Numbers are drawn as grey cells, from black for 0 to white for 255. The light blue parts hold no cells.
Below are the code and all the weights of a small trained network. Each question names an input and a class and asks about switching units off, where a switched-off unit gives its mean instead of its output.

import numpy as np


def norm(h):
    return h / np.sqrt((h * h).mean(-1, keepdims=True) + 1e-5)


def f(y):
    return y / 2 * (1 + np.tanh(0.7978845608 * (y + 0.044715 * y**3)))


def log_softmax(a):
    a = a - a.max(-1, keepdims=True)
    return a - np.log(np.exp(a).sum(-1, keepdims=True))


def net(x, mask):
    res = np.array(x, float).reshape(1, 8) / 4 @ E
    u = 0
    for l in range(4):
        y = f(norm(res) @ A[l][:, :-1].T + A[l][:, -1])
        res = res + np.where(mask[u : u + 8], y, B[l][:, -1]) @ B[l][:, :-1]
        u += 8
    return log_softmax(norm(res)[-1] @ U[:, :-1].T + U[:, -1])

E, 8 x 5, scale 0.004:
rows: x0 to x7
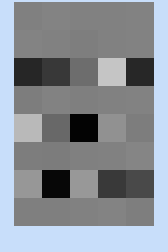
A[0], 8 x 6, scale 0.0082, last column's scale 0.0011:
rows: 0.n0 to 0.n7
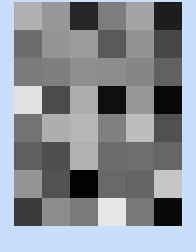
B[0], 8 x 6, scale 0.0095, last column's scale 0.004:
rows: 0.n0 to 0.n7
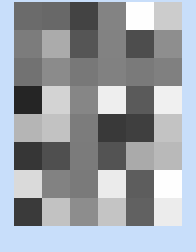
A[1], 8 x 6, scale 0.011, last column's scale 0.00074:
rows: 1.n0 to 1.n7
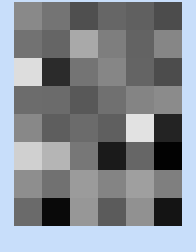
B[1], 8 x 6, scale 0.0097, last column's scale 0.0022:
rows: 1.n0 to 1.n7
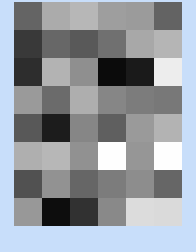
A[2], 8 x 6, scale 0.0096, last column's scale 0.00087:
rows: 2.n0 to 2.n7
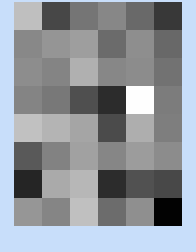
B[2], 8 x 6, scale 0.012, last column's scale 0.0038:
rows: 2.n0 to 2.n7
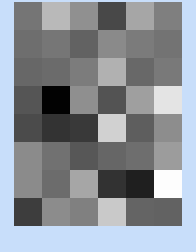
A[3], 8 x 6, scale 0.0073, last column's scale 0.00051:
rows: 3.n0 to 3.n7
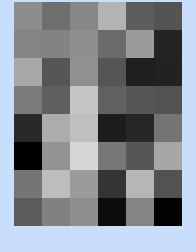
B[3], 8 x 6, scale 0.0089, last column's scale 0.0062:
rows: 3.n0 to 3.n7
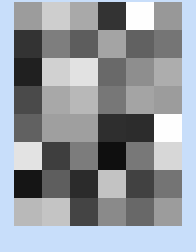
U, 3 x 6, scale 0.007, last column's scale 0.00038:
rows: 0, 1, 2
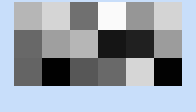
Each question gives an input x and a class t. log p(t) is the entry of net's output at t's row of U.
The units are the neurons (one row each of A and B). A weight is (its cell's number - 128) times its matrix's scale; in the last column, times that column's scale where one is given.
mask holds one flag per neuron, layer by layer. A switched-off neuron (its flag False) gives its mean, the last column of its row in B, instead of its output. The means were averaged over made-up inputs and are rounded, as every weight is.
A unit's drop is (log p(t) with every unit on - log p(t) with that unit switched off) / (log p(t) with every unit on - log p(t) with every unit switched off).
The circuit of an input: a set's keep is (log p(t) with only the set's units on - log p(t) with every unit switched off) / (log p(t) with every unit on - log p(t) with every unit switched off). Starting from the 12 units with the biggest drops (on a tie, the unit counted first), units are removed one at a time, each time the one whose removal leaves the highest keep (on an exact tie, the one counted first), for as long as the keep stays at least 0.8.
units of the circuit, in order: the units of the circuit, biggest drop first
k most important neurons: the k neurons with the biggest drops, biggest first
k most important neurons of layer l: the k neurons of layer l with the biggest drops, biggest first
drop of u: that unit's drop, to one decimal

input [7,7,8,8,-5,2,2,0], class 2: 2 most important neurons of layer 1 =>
(1.n7, 1.n2)
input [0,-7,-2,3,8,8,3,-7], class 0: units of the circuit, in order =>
(0.n6)
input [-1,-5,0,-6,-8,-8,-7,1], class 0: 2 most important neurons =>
(0.n4, 1.n5)
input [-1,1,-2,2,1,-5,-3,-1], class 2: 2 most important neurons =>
(0.n0, 1.n4)
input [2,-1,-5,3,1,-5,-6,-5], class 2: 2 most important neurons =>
(0.n0, 1.n4)
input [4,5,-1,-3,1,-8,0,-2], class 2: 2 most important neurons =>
(0.n0, 0.n7)
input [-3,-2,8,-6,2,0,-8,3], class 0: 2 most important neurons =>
(1.n2, 2.n6)
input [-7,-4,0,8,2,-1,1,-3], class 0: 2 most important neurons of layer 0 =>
(0.n6, 0.n0)
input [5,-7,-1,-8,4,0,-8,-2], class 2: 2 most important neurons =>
(0.n0, 0.n3)
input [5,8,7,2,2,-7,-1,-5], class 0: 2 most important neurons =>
(0.n7, 2.n6)
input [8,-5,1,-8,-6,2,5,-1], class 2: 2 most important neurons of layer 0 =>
(0.n5, 0.n7)
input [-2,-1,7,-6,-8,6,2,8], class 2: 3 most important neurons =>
(1.n7, 0.n3, 0.n5)
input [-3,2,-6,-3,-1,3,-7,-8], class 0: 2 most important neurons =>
(1.n5, 0.n4)
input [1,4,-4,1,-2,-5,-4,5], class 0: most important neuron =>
(1.n5)
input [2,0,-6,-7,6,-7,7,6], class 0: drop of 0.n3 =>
1.0
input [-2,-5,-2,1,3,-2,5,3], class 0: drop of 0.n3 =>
0.9
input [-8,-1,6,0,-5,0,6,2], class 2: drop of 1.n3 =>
0.0
